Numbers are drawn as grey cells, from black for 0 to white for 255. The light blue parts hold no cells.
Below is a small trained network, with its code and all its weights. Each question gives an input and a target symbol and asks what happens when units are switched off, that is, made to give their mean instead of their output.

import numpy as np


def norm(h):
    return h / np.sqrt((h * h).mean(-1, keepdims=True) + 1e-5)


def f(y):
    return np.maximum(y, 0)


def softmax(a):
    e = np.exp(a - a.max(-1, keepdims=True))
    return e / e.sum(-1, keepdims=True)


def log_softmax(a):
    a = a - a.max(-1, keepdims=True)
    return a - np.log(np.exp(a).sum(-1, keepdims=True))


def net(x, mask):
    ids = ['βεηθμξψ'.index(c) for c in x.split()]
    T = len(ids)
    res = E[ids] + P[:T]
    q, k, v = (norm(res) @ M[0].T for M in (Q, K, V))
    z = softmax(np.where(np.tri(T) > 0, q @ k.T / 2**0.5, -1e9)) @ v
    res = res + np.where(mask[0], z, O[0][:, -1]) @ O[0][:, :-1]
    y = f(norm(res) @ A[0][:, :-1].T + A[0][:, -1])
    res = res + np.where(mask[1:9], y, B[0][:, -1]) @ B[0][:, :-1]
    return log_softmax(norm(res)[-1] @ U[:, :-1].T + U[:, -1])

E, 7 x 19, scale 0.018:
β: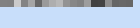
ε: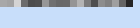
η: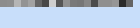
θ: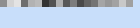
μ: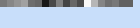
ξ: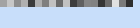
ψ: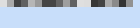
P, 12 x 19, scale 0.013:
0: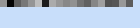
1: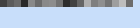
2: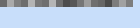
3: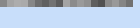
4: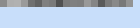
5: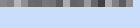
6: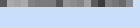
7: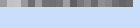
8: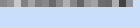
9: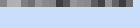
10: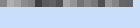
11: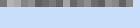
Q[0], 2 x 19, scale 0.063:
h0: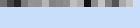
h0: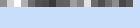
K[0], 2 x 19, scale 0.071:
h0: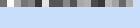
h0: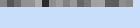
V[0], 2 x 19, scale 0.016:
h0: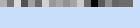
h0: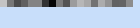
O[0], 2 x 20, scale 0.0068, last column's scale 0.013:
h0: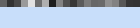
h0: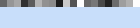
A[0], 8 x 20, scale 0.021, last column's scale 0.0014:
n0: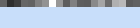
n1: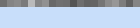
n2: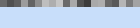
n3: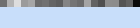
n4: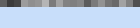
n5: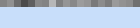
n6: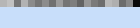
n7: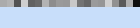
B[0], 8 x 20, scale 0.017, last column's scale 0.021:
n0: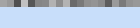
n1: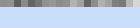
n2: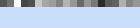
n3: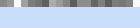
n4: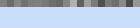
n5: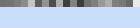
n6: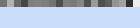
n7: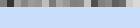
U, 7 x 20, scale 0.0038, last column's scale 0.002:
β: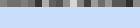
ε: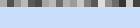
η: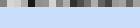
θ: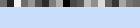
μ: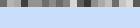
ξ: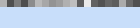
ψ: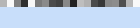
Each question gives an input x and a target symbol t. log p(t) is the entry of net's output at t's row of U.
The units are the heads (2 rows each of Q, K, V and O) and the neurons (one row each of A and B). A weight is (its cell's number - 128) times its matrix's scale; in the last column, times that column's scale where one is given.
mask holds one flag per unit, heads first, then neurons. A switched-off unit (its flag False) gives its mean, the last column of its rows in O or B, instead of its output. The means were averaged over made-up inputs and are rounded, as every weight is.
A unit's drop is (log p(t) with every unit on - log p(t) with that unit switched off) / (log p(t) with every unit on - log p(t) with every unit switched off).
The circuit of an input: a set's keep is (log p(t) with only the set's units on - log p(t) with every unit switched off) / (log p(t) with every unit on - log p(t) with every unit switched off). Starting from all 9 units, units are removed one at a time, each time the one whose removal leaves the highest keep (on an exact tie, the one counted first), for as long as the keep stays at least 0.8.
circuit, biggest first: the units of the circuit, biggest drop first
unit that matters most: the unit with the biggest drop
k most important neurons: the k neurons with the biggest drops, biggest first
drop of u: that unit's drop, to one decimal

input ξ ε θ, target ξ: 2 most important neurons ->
(n7, n3)
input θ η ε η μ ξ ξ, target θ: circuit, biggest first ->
(n5, n6)
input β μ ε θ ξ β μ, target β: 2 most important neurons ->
(n1, n7)
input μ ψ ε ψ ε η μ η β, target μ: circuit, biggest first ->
(h0, n3, n5)
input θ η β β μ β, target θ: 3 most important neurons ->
(n5, n6, n1)
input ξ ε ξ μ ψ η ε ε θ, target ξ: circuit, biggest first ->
(h0, n7, n6)
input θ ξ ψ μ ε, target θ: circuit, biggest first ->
(n5, n6, n1)
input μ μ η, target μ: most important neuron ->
(n3)
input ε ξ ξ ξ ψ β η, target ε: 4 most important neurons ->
(n1, n6, n5, n2)
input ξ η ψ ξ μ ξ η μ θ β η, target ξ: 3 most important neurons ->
(n7, n6, n5)
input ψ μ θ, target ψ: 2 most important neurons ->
(n3, n2)
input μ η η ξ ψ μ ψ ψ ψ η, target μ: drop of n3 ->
0.4
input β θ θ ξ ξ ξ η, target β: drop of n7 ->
0.2
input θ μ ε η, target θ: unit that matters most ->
n5
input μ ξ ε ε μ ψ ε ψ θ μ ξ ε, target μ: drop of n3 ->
0.4
